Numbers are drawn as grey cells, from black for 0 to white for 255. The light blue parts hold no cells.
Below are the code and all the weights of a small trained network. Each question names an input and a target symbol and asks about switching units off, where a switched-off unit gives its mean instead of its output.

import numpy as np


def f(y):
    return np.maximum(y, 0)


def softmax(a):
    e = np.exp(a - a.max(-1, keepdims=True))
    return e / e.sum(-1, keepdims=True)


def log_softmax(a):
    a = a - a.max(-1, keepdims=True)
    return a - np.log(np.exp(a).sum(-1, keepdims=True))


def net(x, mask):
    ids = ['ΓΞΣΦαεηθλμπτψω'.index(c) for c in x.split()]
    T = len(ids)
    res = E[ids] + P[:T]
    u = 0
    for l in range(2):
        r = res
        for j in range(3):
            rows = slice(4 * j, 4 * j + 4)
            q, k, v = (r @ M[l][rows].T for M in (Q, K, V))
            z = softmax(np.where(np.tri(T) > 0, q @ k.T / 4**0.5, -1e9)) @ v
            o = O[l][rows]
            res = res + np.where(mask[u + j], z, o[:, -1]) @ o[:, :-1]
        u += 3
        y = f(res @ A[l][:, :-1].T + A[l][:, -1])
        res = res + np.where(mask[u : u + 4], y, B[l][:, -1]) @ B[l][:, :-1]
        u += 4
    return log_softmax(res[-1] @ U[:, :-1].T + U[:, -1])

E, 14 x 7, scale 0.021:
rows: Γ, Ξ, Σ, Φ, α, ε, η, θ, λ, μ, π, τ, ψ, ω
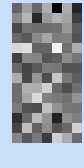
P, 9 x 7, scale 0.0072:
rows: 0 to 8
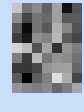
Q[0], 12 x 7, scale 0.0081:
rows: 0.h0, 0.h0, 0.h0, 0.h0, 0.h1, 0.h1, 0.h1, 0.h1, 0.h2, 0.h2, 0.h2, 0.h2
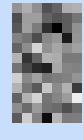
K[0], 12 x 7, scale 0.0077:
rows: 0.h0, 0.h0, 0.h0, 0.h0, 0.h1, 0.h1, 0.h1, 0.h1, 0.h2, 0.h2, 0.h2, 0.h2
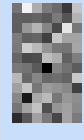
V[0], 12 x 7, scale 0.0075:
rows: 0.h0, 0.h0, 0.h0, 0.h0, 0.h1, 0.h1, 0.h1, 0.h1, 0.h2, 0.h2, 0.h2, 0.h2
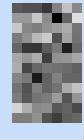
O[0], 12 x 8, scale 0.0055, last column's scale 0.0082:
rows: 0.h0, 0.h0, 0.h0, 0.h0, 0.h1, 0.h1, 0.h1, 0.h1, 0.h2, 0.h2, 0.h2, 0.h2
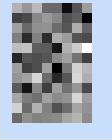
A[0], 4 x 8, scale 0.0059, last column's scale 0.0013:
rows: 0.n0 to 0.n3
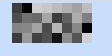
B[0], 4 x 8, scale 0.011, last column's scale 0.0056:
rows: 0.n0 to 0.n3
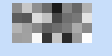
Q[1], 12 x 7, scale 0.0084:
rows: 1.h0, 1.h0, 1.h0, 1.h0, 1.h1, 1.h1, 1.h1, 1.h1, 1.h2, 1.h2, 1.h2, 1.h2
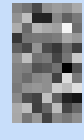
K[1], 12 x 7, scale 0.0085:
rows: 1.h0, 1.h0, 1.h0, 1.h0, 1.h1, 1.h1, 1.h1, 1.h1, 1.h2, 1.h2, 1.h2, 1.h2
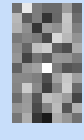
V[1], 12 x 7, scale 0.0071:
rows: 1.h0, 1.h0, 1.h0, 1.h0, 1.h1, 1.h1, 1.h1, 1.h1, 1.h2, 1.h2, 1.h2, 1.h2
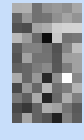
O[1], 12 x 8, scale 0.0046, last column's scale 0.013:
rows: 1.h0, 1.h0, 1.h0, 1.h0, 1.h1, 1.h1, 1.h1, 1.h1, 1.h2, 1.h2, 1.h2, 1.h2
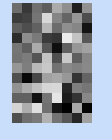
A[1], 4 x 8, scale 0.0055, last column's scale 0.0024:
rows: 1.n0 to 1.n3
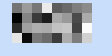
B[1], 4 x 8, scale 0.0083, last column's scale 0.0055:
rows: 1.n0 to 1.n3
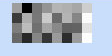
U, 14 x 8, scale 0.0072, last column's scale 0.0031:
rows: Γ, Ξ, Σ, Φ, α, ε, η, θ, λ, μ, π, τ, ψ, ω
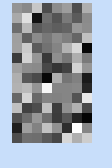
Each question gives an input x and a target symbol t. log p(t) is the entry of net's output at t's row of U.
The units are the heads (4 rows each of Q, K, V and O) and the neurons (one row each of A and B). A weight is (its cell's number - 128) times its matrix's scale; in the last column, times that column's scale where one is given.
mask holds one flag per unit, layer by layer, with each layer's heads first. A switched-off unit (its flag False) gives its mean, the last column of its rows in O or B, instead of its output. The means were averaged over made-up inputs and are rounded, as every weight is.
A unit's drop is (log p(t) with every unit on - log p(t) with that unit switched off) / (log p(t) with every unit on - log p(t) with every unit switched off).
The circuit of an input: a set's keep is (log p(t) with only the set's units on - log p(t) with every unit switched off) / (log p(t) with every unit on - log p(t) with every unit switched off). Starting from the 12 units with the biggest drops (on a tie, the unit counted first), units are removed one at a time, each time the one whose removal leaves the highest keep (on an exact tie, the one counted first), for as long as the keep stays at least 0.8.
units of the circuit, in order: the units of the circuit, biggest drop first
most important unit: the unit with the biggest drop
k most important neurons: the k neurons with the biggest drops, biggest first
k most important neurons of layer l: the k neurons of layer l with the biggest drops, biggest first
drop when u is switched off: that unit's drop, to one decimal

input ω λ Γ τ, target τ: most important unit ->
0.n0
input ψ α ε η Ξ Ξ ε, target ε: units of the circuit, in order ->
[0.n3; 0.h2; 1.h0]
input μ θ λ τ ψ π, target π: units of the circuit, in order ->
[0.n3; 1.n0; 1.h0; 0.h0]
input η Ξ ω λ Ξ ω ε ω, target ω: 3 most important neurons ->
[1.n1; 0.n1; 0.n3]
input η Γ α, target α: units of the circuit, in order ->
[0.h0; 1.h2]
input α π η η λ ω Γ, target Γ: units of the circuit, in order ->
[0.n3; 0.h0]
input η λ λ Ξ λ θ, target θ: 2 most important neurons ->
[1.n3; 0.n1]
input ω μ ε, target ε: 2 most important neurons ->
[0.n3; 1.n0]
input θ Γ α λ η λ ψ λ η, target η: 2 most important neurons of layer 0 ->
[0.n3; 0.n1]
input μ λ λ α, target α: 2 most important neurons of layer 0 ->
[0.n1; 0.n2]
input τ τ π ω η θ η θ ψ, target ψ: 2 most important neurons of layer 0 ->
[0.n1; 0.n0]
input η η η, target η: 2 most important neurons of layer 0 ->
[0.n1; 0.n3]
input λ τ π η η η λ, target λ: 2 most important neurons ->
[0.n3; 1.n3]
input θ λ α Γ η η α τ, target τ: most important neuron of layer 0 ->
[0.n0]
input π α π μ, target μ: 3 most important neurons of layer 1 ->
[1.n2; 1.n3; 1.n0]
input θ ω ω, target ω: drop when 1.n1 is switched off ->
0.4
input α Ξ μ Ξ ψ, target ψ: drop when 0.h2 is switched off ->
0.0
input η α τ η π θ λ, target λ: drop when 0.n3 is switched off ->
0.1
